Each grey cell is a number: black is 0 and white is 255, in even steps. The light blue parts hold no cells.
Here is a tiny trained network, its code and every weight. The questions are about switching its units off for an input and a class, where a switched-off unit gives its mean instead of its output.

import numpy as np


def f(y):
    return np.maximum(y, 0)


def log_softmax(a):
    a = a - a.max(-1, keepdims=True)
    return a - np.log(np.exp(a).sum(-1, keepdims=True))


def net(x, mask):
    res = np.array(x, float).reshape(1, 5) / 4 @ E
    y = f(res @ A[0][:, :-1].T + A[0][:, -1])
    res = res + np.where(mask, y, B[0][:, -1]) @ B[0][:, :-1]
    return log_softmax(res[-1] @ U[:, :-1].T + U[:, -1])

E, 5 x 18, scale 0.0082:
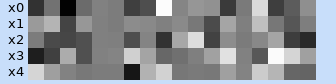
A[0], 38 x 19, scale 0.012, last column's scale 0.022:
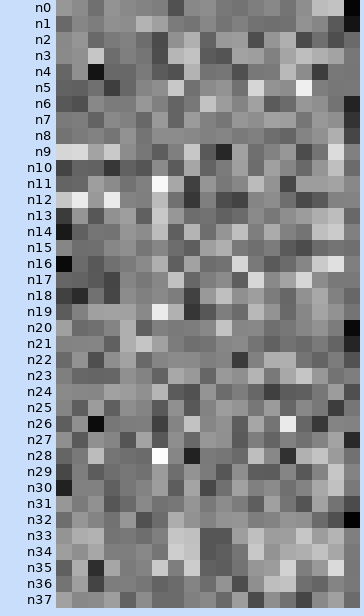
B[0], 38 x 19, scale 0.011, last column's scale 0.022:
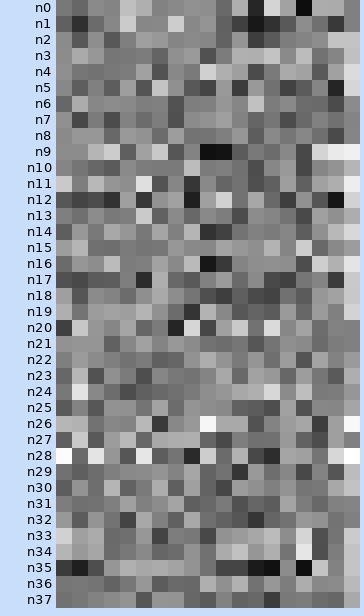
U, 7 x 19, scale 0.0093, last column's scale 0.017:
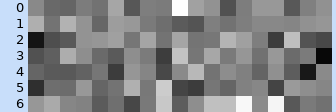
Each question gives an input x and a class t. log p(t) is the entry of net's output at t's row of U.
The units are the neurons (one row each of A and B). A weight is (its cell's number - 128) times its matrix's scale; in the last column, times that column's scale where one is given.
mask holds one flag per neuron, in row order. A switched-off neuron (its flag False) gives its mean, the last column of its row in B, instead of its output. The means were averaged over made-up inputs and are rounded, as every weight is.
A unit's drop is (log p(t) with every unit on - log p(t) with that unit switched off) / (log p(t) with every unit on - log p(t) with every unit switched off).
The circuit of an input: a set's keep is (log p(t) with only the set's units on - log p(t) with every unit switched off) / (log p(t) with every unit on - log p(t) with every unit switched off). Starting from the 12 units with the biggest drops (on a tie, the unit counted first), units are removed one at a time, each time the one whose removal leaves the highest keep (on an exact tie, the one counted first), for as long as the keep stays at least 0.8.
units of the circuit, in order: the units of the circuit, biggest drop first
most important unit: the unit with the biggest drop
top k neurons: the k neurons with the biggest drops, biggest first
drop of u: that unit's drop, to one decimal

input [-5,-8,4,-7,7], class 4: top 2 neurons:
n28, n16
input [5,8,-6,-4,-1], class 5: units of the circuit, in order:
n35
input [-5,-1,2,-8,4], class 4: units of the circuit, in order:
n12, n28
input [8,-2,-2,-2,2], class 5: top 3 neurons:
n28, n9, n35
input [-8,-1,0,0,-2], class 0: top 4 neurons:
n9, n16, n12, n14
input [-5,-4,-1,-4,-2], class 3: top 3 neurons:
n12, n26, n16
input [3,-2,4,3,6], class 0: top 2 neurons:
n26, n12
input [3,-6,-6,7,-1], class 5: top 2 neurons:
n16, n14
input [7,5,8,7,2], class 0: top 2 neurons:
n26, n4
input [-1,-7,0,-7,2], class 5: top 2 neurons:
n28, n11
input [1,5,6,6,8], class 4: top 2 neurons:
n17, n5
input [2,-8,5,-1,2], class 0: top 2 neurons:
n9, n16
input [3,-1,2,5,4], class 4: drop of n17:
0.3
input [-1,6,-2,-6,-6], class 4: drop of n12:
0.4
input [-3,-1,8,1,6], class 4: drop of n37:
0.0
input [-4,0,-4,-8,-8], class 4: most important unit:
n12
